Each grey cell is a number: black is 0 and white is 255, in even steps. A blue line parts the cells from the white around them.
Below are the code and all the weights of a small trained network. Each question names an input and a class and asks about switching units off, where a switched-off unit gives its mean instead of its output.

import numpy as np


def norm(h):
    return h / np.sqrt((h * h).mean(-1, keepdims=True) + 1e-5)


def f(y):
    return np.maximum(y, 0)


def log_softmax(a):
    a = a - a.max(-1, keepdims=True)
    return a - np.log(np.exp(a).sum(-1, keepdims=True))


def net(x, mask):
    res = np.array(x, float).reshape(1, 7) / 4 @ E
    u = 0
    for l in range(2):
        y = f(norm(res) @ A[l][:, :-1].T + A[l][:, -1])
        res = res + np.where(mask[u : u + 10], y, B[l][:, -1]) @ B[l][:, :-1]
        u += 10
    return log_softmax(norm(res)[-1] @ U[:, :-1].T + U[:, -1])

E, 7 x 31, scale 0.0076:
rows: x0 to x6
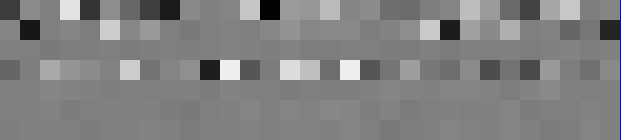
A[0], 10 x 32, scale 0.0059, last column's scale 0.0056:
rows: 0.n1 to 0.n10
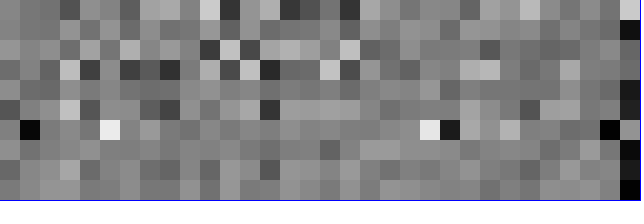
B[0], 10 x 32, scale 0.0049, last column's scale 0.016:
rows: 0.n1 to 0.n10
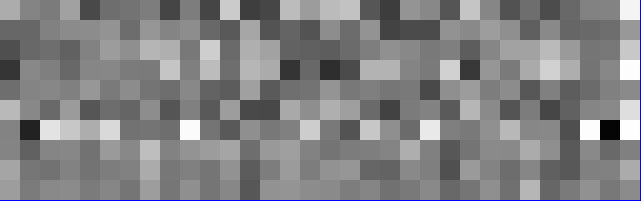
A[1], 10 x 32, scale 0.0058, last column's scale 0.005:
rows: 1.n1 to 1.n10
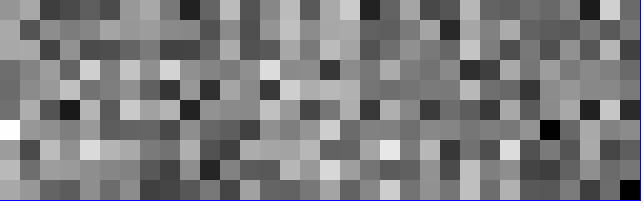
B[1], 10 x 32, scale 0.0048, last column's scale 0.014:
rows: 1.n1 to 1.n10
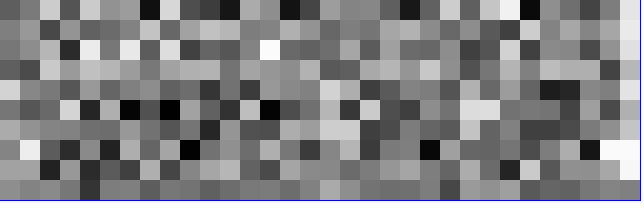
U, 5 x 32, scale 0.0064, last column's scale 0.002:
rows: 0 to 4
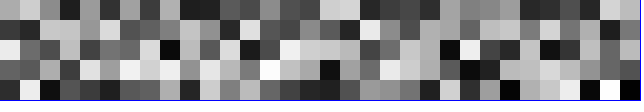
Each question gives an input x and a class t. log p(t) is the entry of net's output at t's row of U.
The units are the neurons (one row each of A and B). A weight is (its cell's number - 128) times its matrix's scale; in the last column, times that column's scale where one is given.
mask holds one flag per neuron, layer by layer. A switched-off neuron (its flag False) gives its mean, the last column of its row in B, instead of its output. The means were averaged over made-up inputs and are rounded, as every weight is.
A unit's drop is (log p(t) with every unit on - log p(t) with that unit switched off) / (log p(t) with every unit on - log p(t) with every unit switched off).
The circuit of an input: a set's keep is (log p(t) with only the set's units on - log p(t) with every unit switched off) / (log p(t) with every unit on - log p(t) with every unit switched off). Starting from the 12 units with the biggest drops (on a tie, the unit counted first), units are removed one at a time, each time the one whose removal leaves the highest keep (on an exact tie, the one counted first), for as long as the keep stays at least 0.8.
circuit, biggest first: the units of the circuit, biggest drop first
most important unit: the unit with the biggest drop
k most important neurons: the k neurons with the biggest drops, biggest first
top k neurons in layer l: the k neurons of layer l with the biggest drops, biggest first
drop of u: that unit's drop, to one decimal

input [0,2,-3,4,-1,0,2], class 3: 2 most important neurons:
(0.n3, 0.n1)
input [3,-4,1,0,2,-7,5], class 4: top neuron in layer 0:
(0.n4)
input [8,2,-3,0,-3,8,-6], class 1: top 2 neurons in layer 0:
(0.n4, 0.n1)
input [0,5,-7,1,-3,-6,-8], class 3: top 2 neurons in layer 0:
(0.n1, 0.n6)
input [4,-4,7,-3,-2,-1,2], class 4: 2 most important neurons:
(0.n4, 0.n7)
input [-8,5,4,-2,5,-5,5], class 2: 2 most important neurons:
(0.n1, 0.n4)
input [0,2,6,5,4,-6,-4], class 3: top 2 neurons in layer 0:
(0.n3, 0.n1)
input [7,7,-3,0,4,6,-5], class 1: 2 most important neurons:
(0.n4, 0.n1)
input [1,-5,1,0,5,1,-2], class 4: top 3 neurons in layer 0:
(0.n1, 0.n6, 0.n3)
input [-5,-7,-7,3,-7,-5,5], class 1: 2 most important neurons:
(0.n7, 1.n6)
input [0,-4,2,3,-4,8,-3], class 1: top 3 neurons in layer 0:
(0.n7, 0.n1, 0.n3)
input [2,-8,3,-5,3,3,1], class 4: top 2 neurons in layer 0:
(0.n7, 0.n4)
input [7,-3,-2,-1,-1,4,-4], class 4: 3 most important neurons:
(0.n4, 0.n7, 0.n1)
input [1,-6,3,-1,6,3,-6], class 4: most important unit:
0.n7
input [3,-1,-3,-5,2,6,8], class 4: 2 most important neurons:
(0.n4, 0.n7)
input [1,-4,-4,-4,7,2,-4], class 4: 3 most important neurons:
(0.n4, 0.n7, 0.n6)
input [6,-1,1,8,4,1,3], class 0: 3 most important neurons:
(0.n7, 1.n1, 1.n3)
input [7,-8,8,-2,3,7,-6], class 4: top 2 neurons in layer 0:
(0.n4, 0.n7)
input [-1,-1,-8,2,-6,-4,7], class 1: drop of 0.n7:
0.5
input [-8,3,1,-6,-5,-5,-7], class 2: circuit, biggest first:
(0.n1)
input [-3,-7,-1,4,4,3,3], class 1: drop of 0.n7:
0.4
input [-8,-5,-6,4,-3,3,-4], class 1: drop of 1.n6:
0.3
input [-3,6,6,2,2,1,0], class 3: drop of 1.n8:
0.2
